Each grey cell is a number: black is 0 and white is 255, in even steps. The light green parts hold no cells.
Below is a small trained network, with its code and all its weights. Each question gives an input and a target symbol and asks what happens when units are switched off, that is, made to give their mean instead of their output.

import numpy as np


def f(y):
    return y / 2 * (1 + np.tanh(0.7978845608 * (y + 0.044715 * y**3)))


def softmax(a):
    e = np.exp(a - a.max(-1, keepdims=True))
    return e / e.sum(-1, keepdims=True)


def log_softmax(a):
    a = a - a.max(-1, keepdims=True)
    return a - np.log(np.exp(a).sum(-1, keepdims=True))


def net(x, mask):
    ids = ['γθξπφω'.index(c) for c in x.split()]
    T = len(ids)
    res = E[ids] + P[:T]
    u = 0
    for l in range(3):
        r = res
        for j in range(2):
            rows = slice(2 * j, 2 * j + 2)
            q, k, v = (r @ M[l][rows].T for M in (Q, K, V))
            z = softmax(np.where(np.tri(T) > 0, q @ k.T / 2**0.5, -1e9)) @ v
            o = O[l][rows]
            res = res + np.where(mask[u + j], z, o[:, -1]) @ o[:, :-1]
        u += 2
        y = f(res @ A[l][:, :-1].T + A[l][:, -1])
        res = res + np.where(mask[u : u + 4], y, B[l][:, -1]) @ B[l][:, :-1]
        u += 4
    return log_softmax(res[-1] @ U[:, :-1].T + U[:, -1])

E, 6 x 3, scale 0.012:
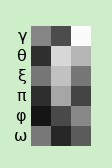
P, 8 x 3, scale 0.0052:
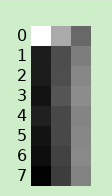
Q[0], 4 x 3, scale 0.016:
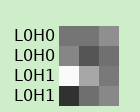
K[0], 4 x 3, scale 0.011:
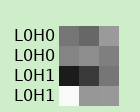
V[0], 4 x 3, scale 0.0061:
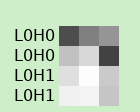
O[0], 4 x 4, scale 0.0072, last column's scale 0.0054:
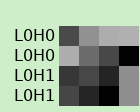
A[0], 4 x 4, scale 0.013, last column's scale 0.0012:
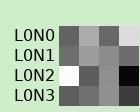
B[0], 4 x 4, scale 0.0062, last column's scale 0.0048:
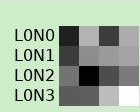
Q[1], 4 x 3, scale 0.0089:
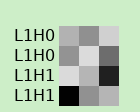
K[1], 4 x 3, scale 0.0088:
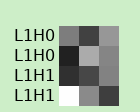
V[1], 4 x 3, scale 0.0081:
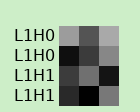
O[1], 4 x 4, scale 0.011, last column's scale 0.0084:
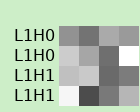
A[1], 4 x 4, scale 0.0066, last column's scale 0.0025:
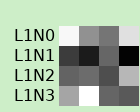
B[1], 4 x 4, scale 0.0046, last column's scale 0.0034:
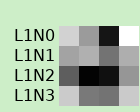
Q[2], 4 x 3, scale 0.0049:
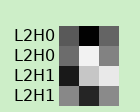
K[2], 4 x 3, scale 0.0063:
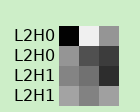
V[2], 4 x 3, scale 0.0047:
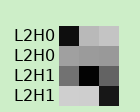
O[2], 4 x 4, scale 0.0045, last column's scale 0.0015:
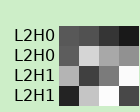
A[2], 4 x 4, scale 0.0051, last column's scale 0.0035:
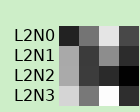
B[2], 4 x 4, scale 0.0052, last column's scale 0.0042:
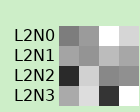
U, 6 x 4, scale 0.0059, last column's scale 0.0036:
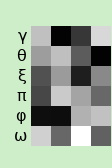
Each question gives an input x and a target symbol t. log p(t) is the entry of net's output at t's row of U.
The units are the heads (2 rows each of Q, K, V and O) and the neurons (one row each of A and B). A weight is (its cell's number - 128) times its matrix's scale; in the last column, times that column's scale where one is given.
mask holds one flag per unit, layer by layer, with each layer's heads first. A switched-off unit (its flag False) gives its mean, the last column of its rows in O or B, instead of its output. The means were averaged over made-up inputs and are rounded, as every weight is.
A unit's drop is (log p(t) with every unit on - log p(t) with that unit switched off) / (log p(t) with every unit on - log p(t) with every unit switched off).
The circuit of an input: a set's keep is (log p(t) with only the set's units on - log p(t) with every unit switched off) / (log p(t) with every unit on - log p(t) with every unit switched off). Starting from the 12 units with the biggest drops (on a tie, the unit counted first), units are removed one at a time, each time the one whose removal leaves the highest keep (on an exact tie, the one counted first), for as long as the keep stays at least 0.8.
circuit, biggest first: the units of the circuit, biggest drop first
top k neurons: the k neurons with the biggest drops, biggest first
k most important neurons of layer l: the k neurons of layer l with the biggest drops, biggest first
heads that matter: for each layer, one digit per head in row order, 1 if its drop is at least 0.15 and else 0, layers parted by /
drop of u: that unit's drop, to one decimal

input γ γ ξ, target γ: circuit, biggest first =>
(L1H1, L0H1)
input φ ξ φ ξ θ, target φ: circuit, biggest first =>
(L0H1, L1H1, L2N3, L2H0)
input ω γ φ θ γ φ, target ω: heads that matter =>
11 / 01 / 00
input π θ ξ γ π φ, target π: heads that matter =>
00 / 01 / 01
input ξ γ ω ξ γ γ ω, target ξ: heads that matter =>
11 / 11 / 00
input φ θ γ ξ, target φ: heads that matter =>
01 / 01 / 00
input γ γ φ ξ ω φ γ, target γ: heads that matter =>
01 / 01 / 00
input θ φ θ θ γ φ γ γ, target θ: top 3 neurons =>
(L2N3, L1N0, L0N0)
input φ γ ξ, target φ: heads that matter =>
01 / 11 / 00
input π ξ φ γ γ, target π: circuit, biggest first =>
(L1H1, L2H1, L0H0, L0N3)
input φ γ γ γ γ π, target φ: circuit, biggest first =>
(L0H1, L1H1, L2N3)
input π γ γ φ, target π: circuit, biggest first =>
(L1H1, L2H1, L0H0)
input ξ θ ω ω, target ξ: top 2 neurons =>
(L0N3, L2N2)
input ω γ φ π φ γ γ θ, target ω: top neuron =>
(L0N2)
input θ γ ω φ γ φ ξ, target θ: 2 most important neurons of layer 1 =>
(L1N0, L1N3)
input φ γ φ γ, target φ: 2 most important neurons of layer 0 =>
(L0N3, L0N2)
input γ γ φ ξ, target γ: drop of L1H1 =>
0.3
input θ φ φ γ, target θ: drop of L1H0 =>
0.4
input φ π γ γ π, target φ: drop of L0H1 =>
2.1
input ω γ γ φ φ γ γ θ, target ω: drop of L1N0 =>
0.1
